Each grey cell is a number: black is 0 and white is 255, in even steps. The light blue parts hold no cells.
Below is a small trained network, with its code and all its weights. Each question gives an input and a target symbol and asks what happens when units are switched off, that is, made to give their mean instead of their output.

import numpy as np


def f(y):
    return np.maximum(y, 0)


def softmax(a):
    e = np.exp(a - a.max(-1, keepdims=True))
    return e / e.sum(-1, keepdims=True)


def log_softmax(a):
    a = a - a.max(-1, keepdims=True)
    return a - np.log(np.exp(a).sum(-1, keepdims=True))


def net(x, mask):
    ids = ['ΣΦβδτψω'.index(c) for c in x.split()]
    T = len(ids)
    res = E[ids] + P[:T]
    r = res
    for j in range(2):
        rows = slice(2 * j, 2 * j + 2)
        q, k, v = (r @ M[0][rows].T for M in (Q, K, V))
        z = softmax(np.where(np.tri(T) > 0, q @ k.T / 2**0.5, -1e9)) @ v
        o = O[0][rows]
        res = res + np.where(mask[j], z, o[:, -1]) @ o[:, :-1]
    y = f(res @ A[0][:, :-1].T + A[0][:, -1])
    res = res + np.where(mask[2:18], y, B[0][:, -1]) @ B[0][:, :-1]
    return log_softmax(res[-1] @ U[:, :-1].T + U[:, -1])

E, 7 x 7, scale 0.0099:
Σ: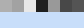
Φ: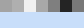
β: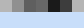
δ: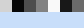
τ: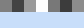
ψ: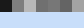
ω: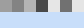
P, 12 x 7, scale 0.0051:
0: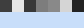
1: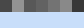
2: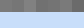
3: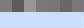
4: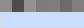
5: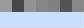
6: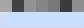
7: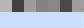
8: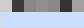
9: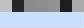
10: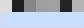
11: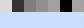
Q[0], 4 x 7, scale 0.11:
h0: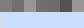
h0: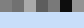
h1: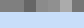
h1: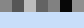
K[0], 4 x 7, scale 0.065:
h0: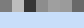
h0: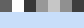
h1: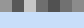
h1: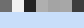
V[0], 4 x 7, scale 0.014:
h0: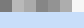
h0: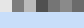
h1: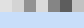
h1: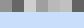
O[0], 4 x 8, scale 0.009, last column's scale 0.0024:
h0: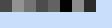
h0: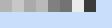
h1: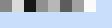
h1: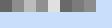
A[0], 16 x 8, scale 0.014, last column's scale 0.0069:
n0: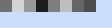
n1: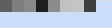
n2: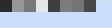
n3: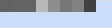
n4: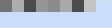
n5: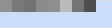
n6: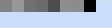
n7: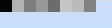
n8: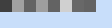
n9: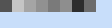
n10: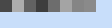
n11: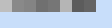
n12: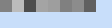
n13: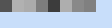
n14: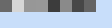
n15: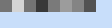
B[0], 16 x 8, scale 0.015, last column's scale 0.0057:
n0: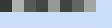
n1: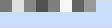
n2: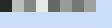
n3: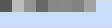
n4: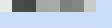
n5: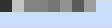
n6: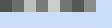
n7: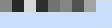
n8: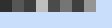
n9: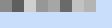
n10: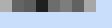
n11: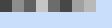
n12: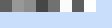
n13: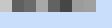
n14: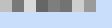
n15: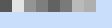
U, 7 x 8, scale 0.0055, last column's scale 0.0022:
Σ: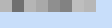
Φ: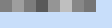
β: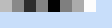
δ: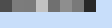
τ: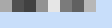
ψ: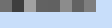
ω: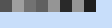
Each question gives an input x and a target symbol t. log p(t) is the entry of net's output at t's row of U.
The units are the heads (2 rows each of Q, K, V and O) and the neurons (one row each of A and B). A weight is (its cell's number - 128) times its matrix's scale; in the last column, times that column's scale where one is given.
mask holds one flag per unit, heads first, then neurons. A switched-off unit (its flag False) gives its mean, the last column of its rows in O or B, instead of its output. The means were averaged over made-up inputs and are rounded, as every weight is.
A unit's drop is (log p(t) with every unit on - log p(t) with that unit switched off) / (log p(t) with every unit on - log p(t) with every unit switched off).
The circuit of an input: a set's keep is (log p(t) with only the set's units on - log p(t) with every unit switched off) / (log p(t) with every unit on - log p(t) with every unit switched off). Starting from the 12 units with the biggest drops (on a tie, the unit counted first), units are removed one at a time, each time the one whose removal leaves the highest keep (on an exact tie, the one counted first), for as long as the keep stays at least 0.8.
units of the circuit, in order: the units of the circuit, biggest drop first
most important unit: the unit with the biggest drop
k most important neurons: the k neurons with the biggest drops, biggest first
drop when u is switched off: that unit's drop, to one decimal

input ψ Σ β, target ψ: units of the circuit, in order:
h1
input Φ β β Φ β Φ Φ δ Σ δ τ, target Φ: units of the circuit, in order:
h1; n12; n3
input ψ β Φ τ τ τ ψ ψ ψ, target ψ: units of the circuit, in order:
h0; h1
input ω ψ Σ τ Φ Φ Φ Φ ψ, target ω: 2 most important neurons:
n12; n4
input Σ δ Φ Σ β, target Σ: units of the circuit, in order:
h0; h1
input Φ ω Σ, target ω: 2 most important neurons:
n0; n15
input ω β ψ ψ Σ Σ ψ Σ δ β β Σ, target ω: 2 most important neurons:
n12; n4
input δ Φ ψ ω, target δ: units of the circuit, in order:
h0; n11; n5
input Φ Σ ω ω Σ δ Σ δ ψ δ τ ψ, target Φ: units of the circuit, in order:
h1; n12; h0
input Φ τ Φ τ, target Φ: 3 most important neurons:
n12; n3; n11
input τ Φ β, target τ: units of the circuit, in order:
h0; n4; h1
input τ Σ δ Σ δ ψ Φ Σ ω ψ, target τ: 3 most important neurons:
n4; n12; n15
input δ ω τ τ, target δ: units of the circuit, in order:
h0; n5; n11; n8
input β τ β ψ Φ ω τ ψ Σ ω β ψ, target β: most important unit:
h1
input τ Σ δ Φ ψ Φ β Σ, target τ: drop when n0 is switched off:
-0.1
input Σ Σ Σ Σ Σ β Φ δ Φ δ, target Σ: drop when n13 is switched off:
0.0
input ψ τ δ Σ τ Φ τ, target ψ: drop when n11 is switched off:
0.1
